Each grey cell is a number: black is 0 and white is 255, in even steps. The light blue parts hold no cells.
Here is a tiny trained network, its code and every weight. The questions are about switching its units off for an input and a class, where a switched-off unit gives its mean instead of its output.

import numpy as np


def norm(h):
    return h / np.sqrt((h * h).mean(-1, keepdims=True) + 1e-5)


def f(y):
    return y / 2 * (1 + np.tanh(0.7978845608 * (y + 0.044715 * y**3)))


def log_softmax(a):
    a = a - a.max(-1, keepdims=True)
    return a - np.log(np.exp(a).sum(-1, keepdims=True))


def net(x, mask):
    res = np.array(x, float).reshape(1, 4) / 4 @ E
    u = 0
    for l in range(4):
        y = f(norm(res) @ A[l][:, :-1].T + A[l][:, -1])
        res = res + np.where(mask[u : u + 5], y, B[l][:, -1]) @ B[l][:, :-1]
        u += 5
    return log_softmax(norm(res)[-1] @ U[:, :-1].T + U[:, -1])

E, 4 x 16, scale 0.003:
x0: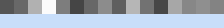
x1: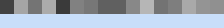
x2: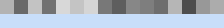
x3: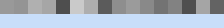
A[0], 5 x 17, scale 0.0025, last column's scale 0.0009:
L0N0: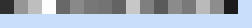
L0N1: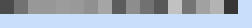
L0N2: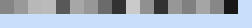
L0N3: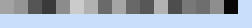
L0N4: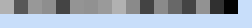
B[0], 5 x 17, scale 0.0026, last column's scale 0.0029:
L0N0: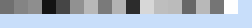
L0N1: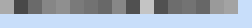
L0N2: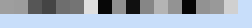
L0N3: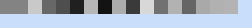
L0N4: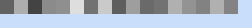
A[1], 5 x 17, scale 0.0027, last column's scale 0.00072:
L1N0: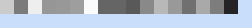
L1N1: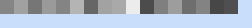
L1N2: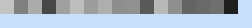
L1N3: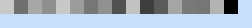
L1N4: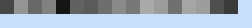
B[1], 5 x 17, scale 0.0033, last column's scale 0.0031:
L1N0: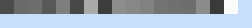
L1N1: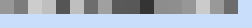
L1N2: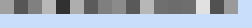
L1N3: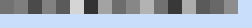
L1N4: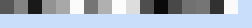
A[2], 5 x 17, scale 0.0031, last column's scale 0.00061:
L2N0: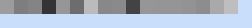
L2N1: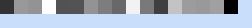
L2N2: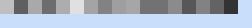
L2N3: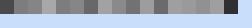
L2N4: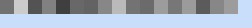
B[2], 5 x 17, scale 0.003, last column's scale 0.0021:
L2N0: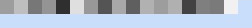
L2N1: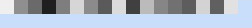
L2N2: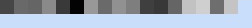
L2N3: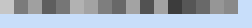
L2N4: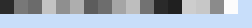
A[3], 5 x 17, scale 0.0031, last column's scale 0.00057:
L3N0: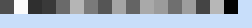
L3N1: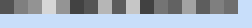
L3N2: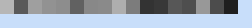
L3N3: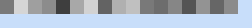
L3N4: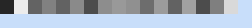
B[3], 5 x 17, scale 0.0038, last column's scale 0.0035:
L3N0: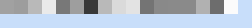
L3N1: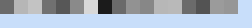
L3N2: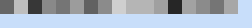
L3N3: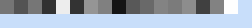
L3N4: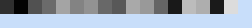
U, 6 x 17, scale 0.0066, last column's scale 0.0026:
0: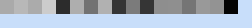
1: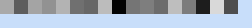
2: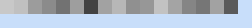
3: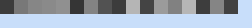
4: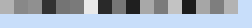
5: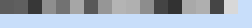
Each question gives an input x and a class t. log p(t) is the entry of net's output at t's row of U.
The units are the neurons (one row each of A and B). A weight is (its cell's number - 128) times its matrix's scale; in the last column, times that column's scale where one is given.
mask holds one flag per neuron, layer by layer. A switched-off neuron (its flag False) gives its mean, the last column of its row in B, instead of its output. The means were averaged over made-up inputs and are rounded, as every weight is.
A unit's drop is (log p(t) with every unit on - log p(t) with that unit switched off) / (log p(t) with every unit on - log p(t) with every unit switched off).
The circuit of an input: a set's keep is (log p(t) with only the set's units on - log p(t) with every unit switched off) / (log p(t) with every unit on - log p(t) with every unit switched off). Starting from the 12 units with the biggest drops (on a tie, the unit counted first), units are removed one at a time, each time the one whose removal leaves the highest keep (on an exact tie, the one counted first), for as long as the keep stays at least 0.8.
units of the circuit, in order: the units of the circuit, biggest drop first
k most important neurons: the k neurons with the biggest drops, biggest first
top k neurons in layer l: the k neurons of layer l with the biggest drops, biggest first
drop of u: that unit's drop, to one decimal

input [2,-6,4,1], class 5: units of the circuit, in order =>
L3N2
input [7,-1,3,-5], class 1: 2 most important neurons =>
L1N4, L0N3
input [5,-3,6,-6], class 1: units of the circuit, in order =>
L1N4, L1N3, L3N4
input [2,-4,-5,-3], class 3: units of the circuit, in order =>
L3N1, L0N0, L2N1
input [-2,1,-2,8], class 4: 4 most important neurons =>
L3N3, L1N3, L0N2, L3N4
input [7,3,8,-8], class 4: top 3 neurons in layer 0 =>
L0N0, L0N2, L0N4
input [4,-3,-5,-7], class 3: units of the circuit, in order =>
L3N1, L0N0
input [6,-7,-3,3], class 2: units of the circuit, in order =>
L3N4, L1N4
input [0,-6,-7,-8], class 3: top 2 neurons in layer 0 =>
L0N0, L0N2
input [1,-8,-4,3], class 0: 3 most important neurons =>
L1N1, L1N4, L0N4
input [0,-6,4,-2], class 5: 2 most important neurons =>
L0N0, L0N2
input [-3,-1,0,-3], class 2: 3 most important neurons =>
L3N0, L1N4, L0N2
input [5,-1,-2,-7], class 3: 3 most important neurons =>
L3N1, L1N4, L3N0
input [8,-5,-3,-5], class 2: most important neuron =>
L2N1
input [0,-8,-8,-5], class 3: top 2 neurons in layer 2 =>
L2N1, L2N0
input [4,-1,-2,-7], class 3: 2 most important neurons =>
L3N1, L1N4
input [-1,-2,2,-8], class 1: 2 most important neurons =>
L0N0, L0N2
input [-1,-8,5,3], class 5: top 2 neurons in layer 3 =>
L3N2, L3N1
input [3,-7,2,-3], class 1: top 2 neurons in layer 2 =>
L2N1, L2N4
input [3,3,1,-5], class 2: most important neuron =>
L3N4
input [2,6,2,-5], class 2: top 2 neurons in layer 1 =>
L1N0, L1N3
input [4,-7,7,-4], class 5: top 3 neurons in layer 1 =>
L1N2, L1N3, L1N0
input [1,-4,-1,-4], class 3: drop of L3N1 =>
0.2
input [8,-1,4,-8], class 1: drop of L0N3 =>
0.1
